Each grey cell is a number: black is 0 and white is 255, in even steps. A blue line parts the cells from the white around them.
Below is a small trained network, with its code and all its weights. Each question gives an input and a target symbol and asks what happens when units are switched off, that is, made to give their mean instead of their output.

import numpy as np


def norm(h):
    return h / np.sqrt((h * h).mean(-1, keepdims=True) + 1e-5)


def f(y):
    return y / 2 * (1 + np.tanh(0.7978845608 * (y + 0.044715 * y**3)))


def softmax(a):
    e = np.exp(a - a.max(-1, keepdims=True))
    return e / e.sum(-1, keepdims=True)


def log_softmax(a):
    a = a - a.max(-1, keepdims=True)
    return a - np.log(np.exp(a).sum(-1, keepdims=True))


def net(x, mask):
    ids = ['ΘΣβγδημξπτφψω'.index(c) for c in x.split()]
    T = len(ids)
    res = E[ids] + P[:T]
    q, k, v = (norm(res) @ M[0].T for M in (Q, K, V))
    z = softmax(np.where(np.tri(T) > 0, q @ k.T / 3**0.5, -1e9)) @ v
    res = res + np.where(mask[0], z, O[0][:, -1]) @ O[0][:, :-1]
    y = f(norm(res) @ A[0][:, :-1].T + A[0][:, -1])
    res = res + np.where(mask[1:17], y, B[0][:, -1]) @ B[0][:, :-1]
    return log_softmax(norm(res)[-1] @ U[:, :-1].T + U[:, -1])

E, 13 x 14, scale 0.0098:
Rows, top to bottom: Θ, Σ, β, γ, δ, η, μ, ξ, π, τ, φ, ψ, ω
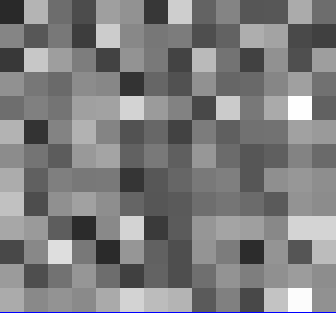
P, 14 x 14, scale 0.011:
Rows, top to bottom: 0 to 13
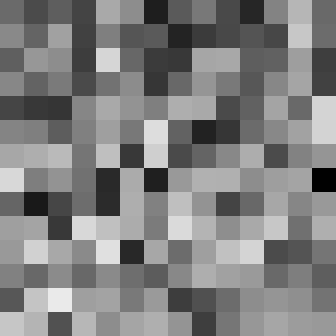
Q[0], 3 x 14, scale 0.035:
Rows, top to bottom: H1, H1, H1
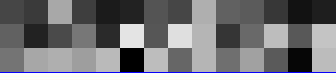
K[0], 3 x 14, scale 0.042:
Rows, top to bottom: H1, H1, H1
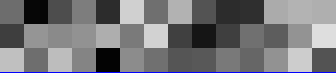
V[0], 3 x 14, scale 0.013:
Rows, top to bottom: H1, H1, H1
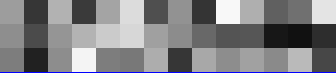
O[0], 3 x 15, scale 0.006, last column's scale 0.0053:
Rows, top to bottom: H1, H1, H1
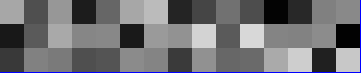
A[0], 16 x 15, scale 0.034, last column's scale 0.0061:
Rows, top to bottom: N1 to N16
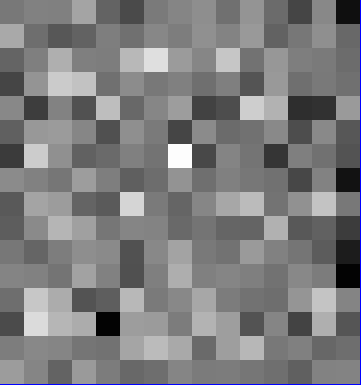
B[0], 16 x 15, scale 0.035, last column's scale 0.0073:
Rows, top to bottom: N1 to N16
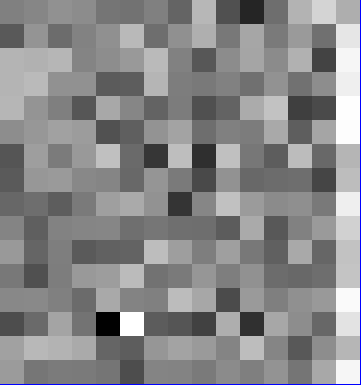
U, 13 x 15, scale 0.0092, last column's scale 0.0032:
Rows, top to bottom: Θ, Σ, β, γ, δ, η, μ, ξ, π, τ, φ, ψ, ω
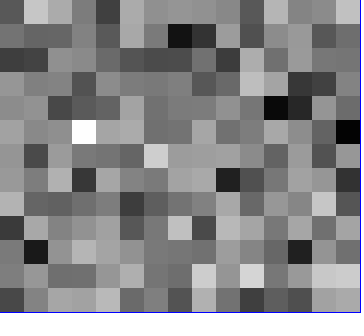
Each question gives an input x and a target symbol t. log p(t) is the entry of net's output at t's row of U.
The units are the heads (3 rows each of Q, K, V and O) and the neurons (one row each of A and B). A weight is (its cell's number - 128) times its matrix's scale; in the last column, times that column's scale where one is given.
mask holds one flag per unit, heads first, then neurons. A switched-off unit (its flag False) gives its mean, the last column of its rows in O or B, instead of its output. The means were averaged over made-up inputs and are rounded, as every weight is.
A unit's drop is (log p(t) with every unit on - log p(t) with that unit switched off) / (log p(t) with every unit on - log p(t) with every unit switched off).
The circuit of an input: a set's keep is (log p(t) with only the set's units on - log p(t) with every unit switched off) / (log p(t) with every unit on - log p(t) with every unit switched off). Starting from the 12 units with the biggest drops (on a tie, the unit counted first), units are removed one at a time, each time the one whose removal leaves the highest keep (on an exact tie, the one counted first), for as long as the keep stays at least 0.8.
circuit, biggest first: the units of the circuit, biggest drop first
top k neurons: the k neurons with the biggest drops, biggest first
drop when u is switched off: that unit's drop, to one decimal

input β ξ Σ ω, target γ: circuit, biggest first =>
H1, N5
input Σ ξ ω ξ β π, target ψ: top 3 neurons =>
N2, N14, N5
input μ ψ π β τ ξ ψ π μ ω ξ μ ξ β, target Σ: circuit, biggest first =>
N14
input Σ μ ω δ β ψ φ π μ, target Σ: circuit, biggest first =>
N13, N6
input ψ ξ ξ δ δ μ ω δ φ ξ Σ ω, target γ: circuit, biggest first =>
N5, H1
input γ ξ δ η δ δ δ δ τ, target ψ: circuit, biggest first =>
N9, N13
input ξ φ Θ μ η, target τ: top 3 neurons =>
N8, N2, N5
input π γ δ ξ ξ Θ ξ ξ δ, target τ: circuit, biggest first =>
H1, N7
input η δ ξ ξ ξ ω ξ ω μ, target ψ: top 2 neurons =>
N2, N14
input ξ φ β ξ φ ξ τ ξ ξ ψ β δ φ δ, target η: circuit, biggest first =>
H1, N12
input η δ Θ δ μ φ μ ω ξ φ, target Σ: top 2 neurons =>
N14, N10
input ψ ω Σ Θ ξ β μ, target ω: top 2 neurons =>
N1, N8
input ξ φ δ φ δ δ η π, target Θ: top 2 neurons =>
N5, N6
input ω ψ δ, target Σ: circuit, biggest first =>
N13
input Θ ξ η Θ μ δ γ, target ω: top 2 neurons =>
N1, N8
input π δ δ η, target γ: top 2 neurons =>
N5, N14
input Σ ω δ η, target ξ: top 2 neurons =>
N1, N5
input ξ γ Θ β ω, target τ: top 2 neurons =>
N8, N5
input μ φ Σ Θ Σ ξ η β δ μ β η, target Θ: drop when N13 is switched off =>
0.1
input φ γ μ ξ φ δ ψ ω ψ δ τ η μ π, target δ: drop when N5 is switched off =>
0.2
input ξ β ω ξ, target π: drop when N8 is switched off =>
0.0
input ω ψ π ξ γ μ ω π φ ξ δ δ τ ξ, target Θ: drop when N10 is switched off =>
0.2
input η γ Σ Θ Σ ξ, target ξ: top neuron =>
N1
